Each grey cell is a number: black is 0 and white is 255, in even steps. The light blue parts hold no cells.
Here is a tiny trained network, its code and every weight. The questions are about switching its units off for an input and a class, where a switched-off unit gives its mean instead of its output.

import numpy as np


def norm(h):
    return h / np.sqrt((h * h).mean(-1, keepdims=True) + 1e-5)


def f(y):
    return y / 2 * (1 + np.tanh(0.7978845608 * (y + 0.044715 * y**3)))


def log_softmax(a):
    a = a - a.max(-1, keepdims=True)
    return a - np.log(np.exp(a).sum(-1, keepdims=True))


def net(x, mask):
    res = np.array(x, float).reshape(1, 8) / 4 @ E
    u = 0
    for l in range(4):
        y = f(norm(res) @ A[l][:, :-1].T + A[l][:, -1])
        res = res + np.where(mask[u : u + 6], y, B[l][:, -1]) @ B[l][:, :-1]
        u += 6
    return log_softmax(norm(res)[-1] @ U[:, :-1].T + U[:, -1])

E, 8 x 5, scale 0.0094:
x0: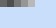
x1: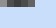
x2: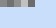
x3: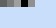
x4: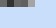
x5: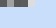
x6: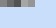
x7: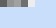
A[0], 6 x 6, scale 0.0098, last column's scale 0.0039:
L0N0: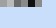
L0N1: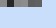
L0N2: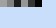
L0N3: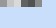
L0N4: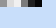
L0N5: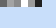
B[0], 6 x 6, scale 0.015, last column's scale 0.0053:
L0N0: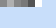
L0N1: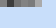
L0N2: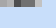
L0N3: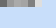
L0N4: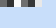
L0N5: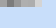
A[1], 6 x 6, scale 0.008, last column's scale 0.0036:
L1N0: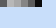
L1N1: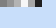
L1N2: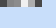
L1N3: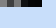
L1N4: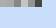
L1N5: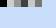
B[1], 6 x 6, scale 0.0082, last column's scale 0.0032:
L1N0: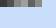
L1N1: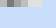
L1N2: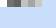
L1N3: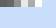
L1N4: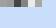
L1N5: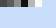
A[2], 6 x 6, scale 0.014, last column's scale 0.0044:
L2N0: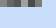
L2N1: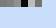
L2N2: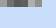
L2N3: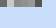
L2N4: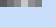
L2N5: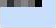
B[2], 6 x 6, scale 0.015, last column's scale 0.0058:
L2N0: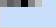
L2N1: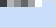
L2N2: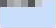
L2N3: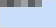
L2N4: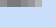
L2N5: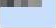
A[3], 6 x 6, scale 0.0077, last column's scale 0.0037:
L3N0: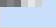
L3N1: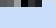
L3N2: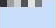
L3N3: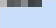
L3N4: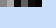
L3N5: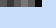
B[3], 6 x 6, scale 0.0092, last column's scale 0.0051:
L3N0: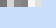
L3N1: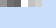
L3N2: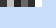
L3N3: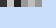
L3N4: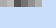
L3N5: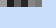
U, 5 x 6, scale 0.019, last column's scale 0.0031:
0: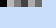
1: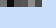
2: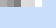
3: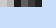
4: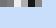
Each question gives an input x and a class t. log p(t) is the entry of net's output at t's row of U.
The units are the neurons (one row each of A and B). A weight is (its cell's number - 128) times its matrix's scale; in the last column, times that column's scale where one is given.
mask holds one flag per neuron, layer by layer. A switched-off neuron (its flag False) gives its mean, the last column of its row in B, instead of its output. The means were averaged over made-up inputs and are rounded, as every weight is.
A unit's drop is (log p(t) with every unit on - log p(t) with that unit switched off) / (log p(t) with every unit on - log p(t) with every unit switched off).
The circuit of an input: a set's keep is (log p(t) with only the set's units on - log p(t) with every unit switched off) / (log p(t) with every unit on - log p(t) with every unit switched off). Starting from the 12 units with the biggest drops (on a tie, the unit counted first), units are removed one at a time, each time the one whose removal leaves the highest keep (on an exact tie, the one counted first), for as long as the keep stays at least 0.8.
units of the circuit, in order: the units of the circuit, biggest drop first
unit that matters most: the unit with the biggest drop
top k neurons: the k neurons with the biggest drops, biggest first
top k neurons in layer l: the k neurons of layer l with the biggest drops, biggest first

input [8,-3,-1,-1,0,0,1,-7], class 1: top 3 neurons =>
(L0N1; L0N3; L2N0)
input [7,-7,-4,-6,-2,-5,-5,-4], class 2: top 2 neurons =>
(L0N5; L1N1)
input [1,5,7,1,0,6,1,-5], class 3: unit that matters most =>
L0N2
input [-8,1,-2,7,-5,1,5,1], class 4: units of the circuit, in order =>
(L0N4; L3N0)
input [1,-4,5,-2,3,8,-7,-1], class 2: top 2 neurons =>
(L0N5; L1N2)
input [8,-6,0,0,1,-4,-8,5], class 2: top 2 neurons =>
(L1N2; L1N1)
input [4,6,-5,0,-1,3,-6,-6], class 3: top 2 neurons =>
(L0N4; L0N2)
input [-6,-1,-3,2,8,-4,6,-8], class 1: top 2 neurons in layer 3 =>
(L3N2; L3N5)
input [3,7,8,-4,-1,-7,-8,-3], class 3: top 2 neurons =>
(L0N0; L0N2)
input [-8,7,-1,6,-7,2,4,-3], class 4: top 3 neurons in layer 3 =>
(L3N2; L3N0; L3N5)
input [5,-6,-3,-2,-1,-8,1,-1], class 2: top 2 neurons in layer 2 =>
(L2N2; L2N4)
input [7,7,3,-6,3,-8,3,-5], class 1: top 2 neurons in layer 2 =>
(L2N5; L2N0)
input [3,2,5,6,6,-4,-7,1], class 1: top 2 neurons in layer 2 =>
(L2N5; L2N2)
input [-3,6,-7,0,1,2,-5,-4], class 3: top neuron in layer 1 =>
(L1N5)
